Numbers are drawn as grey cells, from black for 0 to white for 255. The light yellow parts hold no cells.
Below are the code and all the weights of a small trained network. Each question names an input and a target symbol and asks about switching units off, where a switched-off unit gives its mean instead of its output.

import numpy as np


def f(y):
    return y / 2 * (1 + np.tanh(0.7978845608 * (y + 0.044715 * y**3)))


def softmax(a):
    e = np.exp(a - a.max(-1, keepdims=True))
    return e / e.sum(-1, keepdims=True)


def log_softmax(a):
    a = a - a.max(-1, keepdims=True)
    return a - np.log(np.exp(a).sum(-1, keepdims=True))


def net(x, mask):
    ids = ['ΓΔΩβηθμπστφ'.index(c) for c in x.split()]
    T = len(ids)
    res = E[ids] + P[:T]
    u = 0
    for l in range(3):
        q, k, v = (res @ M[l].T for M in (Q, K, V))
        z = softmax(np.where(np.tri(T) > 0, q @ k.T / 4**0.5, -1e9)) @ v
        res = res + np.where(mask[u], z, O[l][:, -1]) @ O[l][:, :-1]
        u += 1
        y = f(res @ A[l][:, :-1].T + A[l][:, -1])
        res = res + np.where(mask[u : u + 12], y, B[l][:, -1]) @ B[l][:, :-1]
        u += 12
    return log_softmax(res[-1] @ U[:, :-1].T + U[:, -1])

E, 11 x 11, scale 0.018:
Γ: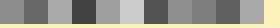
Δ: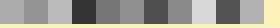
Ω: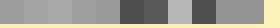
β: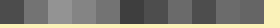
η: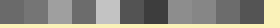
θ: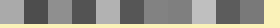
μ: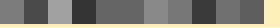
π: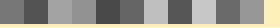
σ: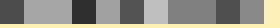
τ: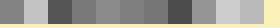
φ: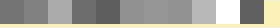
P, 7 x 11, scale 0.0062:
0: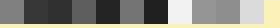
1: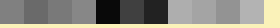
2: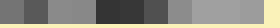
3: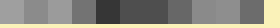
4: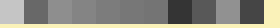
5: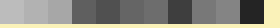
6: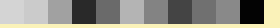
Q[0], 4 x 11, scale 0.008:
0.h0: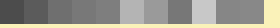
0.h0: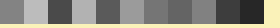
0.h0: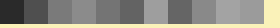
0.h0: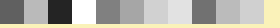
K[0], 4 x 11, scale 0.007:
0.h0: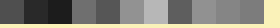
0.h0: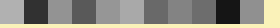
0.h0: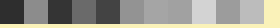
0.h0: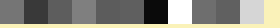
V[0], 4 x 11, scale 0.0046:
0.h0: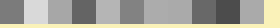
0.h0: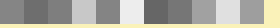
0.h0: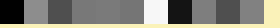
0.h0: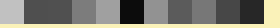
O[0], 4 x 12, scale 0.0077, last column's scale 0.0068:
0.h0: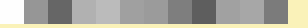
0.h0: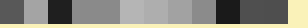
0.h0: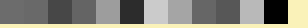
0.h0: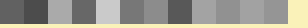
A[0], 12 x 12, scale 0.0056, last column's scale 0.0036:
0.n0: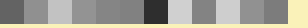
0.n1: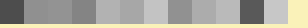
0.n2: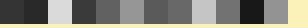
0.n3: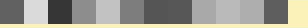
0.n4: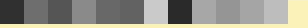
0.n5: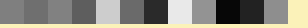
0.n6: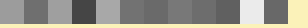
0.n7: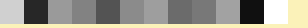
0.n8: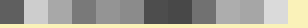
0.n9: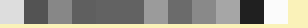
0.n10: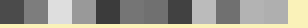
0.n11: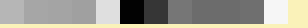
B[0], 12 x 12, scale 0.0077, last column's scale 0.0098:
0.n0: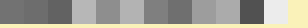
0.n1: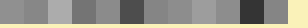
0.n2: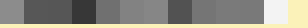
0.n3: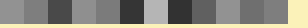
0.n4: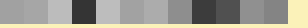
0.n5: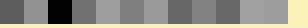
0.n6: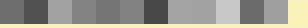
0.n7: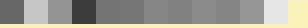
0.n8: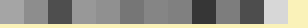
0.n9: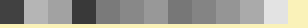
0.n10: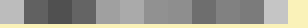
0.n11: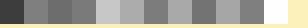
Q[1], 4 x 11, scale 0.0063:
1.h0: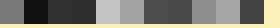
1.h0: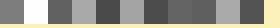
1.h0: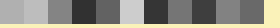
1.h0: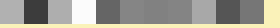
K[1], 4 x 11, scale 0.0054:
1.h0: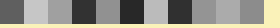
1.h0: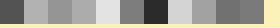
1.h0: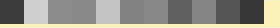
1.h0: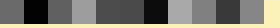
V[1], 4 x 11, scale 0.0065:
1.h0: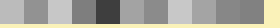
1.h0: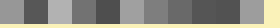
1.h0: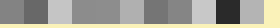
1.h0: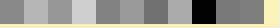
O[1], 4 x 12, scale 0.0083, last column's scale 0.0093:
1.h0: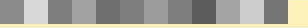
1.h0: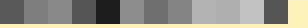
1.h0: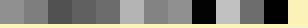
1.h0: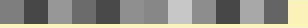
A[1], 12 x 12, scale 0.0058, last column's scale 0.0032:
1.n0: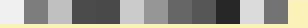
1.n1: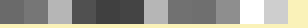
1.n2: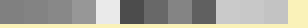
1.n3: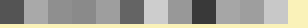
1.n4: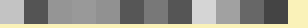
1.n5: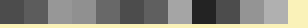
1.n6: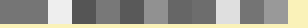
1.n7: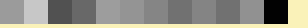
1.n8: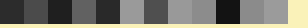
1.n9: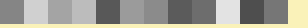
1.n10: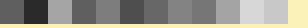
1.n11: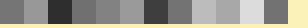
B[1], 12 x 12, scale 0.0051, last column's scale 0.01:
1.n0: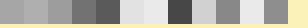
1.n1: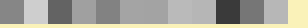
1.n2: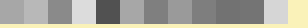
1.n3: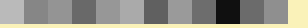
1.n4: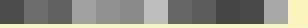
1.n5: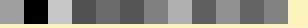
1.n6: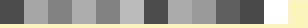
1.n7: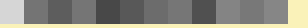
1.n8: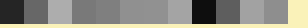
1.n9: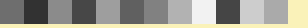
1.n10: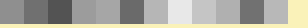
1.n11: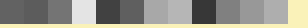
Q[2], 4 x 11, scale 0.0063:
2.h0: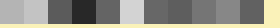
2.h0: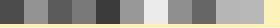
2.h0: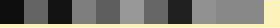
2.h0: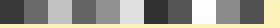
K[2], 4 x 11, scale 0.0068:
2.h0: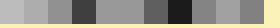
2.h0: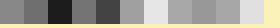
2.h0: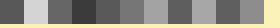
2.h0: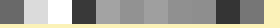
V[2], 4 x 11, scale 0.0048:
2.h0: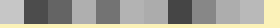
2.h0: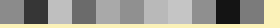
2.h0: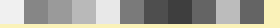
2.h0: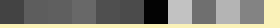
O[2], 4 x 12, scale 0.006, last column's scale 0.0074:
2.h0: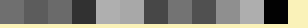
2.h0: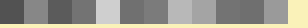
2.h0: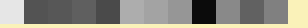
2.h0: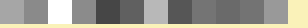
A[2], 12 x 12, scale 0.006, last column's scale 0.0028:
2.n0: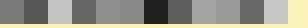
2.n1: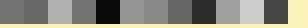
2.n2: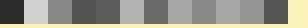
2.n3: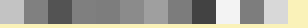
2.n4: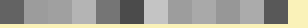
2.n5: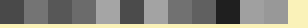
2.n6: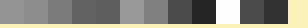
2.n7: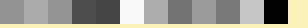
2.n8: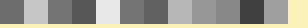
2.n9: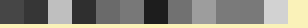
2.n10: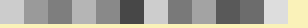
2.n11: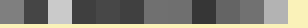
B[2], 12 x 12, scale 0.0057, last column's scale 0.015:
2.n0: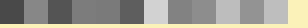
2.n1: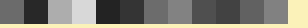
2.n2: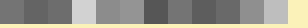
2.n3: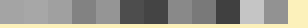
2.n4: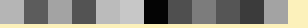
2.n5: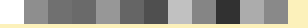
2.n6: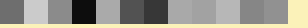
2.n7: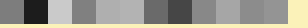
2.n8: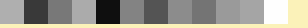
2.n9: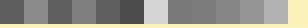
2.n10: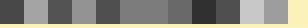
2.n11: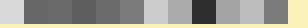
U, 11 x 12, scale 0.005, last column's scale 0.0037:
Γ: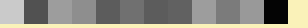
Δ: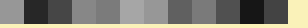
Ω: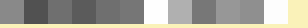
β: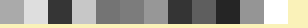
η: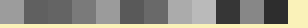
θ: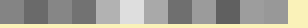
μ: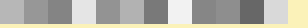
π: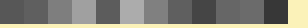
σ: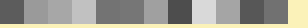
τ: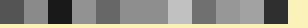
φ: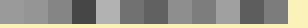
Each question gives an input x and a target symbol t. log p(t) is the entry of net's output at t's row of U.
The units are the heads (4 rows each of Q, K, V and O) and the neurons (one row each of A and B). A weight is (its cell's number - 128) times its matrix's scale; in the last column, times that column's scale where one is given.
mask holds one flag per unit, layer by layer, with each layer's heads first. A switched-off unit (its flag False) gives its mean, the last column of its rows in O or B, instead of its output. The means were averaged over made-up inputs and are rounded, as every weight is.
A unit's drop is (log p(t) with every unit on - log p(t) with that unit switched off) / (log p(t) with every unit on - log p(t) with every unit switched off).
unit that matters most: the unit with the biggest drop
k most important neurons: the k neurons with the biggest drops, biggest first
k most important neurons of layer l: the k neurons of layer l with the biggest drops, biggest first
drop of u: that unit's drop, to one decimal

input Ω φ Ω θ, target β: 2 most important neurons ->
[0.n5 0.n1]
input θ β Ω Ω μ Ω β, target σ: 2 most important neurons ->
[0.n7 0.n9]
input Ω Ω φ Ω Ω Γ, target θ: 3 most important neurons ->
[0.n11 1.n0 2.n7]
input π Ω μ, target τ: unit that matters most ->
0.n4
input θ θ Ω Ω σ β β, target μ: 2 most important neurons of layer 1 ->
[1.n2 1.n6]
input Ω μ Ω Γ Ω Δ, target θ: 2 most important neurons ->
[1.n0 2.n7]
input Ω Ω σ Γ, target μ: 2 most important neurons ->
[0.n6 0.n2]
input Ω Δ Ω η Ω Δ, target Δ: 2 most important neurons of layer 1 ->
[1.n4 1.n9]
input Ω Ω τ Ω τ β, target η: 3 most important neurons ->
[2.n5 0.n3 0.n8]
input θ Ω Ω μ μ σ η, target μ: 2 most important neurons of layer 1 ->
[1.n2 1.n3]
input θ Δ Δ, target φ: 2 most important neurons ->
[2.n6 0.n10]
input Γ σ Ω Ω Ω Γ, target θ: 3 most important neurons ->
[1.n0 2.n7 0.n2]
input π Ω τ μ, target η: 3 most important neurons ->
[0.n3 2.n5 0.n8]
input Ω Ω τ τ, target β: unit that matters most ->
0.n3
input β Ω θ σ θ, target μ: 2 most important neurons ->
[1.n2 1.n6]
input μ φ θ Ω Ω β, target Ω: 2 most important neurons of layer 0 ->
[0.n11 0.n2]
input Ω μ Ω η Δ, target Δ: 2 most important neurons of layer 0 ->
[0.n5 0.n11]
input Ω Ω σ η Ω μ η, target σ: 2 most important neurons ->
[0.n7 0.n9]
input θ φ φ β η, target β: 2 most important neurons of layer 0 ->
[0.n5 0.n1]
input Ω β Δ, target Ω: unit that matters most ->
0.n10
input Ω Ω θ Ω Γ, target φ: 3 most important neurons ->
[0.n9 2.n6 0.n7]
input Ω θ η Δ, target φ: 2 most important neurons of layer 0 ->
[0.n9 0.n7]
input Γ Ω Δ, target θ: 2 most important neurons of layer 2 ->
[2.n7 2.n8]
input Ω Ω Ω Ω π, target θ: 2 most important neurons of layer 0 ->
[0.n4 0.n11]
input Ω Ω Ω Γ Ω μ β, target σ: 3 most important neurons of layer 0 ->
[0.n9 0.n7 0.n2]
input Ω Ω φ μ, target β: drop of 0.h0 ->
0.3
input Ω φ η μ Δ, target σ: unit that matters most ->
2.h0
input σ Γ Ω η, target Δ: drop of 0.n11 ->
0.2
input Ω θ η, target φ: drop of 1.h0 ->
1.2
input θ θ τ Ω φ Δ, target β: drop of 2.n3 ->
0.0
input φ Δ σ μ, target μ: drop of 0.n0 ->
0.1
